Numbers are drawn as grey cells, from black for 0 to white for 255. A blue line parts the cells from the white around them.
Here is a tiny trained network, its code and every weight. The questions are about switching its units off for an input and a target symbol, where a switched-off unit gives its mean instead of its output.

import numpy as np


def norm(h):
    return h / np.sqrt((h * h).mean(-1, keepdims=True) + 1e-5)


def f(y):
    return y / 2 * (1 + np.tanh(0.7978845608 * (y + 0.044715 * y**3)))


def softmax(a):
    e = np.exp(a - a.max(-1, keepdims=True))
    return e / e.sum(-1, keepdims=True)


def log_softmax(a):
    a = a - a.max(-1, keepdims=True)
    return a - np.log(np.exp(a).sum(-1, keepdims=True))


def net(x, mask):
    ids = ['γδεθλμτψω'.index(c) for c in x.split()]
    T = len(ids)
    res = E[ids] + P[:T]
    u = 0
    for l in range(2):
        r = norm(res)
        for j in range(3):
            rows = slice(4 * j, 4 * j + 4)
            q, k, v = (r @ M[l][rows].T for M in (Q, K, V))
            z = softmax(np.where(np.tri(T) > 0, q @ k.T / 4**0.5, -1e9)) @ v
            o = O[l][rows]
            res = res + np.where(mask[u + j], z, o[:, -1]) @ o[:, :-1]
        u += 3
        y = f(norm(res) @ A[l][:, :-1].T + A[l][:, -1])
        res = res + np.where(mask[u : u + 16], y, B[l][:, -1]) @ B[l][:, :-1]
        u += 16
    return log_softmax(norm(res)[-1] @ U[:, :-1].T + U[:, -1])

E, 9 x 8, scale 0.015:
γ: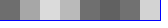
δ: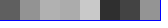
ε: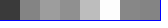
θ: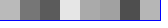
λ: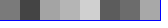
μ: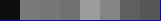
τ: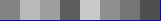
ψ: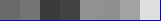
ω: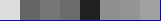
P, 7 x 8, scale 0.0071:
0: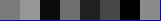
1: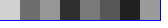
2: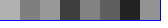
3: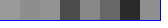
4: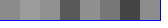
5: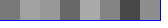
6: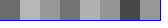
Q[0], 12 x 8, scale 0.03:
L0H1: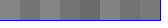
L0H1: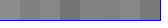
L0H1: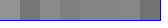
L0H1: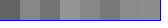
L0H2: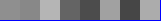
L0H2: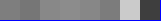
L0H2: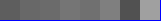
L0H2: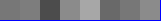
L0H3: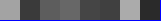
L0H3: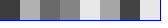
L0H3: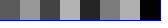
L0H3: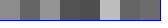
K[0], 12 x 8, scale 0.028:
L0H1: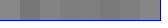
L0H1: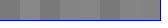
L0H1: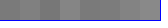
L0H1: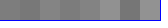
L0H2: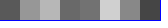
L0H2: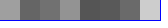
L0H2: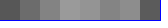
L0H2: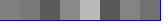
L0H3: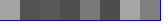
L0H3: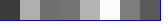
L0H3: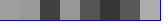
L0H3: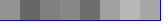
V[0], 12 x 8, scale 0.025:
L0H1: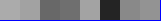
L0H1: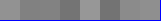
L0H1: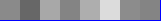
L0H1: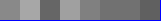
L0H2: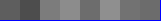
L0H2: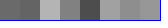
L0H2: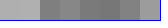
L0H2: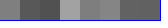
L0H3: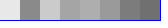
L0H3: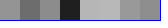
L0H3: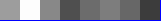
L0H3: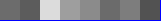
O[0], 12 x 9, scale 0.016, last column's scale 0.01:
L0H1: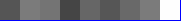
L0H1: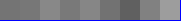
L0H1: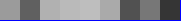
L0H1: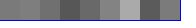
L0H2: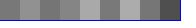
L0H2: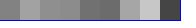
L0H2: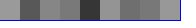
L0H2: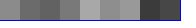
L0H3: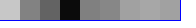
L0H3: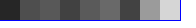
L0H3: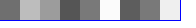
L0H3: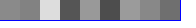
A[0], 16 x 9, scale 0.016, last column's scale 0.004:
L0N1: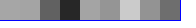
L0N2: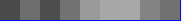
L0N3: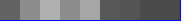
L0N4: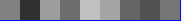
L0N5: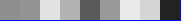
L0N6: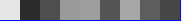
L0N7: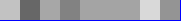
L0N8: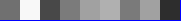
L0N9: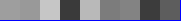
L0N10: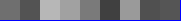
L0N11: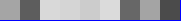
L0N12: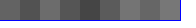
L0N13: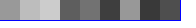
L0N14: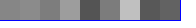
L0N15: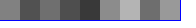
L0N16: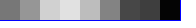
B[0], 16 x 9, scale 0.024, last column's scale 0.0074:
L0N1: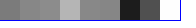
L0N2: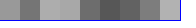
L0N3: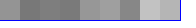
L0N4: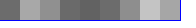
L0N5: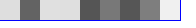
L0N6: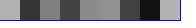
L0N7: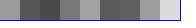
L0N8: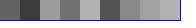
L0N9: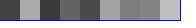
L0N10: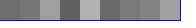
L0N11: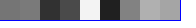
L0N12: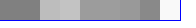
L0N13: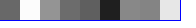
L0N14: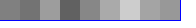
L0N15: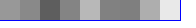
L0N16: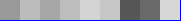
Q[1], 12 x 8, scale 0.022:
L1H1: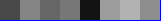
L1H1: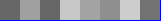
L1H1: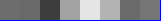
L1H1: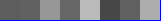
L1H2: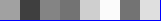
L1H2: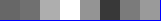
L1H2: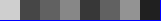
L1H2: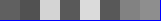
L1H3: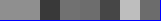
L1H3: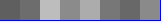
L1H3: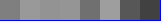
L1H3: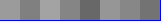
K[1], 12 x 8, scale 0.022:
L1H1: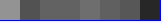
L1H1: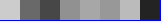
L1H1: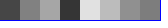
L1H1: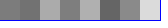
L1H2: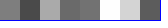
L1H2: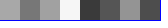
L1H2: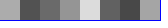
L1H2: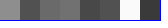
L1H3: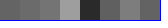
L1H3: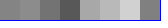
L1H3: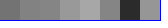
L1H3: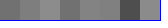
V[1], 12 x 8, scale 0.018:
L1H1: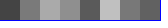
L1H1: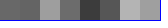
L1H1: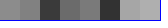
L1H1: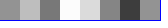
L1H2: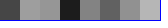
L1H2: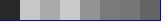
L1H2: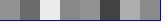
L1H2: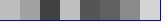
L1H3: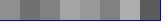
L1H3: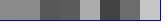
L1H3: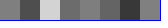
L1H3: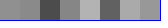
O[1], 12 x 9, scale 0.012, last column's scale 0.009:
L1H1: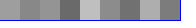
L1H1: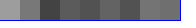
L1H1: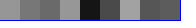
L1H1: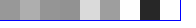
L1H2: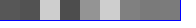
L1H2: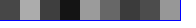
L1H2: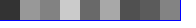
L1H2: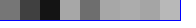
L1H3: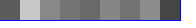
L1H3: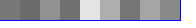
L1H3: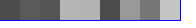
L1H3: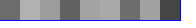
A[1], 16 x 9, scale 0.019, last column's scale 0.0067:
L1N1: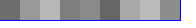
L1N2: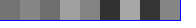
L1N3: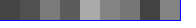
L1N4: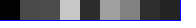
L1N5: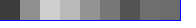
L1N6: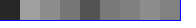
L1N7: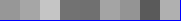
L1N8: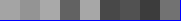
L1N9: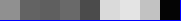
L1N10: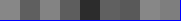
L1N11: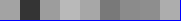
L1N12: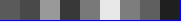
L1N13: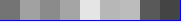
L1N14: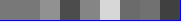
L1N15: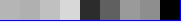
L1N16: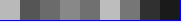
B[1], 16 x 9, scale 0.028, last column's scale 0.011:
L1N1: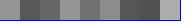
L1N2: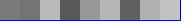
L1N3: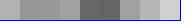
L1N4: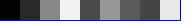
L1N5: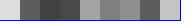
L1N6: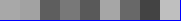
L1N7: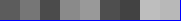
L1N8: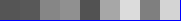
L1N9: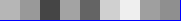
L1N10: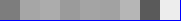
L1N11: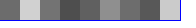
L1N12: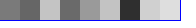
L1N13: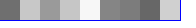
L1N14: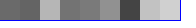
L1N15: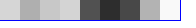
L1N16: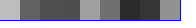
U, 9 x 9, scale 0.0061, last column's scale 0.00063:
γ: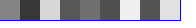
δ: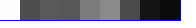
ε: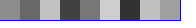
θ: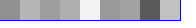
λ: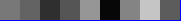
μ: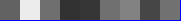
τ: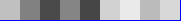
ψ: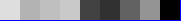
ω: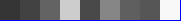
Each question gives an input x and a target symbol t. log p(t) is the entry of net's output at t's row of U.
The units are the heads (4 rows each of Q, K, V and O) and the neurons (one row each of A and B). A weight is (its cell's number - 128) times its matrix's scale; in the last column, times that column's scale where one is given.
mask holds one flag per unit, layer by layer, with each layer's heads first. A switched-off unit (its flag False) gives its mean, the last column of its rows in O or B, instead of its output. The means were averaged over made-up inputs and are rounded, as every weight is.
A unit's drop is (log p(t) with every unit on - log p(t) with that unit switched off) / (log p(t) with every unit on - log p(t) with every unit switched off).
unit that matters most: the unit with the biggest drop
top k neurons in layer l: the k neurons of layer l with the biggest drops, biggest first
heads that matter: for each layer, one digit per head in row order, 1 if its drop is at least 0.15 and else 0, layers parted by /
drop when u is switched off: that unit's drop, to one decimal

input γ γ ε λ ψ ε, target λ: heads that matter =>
101 / 000
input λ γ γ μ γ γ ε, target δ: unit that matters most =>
L0H3
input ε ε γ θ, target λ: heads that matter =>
011 / 000
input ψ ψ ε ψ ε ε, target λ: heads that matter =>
001 / 000
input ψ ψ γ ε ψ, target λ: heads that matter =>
001 / 000
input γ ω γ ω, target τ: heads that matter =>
010 / 000
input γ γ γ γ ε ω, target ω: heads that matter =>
011 / 010
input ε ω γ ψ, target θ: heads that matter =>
000 / 000
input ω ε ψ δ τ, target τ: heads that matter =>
001 / 010
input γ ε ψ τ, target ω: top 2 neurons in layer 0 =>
(L0N12; L0N5)
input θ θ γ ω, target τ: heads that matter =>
011 / 000
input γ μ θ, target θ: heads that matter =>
001 / 000
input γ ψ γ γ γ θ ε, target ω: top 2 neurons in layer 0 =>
(L0N5; L0N16)
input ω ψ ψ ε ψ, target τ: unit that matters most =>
L1H2
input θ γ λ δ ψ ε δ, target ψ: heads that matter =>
001 / 010
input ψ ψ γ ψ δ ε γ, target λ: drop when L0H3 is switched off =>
0.4
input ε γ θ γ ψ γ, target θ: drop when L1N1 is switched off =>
0.0
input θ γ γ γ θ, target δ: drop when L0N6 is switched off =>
0.1
